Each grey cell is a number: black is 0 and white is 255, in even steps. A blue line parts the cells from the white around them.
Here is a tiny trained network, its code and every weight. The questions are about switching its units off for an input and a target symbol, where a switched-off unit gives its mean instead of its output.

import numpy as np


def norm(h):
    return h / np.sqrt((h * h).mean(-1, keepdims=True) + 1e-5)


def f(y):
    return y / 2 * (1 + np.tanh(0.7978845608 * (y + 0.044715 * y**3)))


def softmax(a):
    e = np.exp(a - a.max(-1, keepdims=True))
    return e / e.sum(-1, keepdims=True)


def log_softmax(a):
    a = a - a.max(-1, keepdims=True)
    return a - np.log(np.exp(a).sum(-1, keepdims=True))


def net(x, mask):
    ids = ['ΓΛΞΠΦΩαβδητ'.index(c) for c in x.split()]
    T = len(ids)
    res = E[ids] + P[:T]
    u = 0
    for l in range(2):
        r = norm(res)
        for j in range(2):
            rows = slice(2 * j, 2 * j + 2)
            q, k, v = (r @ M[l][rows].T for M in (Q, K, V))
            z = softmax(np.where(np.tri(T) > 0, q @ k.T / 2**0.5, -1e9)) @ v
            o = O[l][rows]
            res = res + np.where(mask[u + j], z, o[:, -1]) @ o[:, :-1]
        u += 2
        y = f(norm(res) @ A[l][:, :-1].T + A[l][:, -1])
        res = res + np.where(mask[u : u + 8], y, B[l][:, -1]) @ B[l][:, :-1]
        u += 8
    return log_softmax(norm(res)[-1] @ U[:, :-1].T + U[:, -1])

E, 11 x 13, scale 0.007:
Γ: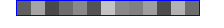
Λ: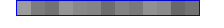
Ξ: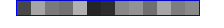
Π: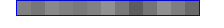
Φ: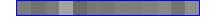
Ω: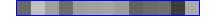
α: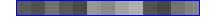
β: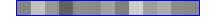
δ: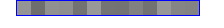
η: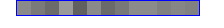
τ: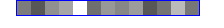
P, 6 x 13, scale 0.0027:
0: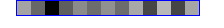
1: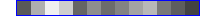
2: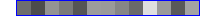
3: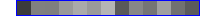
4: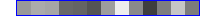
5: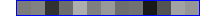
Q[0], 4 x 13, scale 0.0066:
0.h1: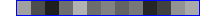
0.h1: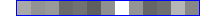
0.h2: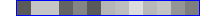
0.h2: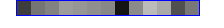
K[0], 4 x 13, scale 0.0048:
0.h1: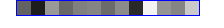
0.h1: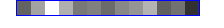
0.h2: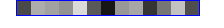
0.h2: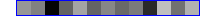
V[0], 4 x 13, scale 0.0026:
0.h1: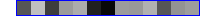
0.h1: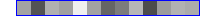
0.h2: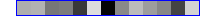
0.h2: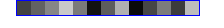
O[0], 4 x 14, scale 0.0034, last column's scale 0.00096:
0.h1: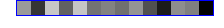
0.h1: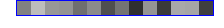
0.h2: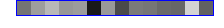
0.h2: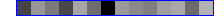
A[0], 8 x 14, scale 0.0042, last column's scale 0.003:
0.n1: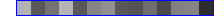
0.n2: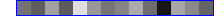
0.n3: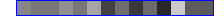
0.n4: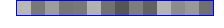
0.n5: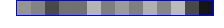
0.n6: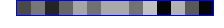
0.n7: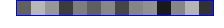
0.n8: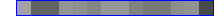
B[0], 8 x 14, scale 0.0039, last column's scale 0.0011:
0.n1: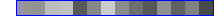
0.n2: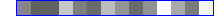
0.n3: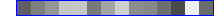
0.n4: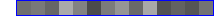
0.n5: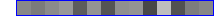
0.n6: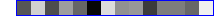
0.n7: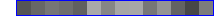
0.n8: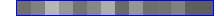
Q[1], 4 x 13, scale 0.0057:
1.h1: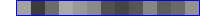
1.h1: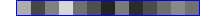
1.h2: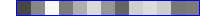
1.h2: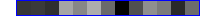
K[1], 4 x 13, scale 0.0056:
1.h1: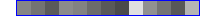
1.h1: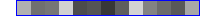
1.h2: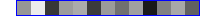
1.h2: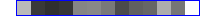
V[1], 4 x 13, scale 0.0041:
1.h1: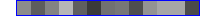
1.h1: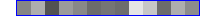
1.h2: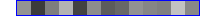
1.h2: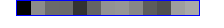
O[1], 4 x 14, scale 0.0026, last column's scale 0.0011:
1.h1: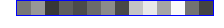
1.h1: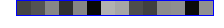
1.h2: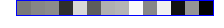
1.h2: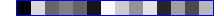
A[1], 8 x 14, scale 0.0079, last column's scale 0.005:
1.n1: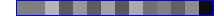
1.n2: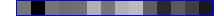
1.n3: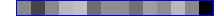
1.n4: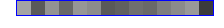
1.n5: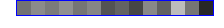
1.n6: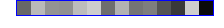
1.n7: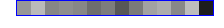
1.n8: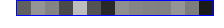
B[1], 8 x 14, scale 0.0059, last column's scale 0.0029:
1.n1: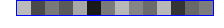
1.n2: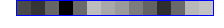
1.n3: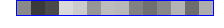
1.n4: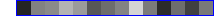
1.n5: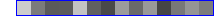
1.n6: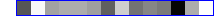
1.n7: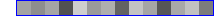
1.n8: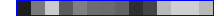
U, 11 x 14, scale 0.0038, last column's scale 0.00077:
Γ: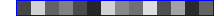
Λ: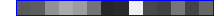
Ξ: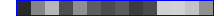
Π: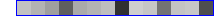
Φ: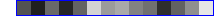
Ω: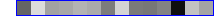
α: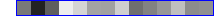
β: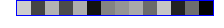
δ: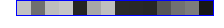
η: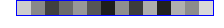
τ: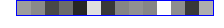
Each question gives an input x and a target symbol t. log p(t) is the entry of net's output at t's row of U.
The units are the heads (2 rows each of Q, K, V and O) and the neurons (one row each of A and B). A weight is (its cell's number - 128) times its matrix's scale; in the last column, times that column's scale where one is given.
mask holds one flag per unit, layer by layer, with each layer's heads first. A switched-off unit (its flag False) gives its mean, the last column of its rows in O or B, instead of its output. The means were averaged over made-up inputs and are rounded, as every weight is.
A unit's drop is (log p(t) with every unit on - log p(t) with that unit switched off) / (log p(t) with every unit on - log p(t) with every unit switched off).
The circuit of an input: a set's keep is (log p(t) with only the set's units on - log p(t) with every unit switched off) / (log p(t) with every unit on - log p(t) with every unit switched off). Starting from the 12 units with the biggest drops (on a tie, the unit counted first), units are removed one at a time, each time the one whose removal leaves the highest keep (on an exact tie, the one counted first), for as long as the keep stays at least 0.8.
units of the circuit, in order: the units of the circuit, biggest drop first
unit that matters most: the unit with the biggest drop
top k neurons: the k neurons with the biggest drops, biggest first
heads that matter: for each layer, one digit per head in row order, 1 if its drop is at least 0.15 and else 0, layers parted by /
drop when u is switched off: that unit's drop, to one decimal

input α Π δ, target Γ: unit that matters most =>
1.h2
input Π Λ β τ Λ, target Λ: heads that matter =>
00 / 01
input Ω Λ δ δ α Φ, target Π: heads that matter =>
10 / 00
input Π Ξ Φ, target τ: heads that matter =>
11 / 00
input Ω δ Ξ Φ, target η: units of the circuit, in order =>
[1.h2 1.n5]
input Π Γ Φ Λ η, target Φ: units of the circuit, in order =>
[1.n2 0.h1]
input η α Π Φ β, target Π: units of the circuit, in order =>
[1.n7 1.h1]
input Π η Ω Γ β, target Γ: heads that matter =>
10 / 01
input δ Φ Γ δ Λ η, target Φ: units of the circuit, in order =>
[0.h1 1.n2]
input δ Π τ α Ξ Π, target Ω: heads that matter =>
10 / 00
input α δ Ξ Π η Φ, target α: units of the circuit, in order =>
[0.h1 0.n2 1.n3]
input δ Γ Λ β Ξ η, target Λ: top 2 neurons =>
[1.n4 0.n6]
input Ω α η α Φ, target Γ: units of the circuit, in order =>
[1.h2 1.n6]
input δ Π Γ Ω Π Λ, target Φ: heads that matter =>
11 / 00
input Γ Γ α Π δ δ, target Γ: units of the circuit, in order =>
[1.h2]
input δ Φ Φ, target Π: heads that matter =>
00 / 00
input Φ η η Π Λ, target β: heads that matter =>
01 / 00
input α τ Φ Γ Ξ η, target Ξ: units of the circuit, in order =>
[0.h2 1.n8]
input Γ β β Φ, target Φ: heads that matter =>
00 / 00
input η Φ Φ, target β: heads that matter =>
01 / 01
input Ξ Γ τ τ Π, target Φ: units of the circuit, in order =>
[0.h2 1.n2 0.h1]
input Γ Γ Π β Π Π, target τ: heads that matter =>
10 / 00
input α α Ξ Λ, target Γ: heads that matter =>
00 / 01
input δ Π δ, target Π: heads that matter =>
00 / 00
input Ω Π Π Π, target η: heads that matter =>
00 / 01
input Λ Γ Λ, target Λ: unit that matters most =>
1.n4
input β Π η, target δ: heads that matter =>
01 / 00
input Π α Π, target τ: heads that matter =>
11 / 00
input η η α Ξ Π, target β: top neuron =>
[1.n1]
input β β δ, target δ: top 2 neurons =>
[0.n1 1.n6]
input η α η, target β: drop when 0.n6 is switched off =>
0.1
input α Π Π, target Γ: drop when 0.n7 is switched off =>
0.0
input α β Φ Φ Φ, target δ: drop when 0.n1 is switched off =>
0.1
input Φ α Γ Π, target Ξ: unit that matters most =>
0.h2
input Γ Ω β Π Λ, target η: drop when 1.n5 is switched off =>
0.4
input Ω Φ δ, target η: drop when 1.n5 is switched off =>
0.3
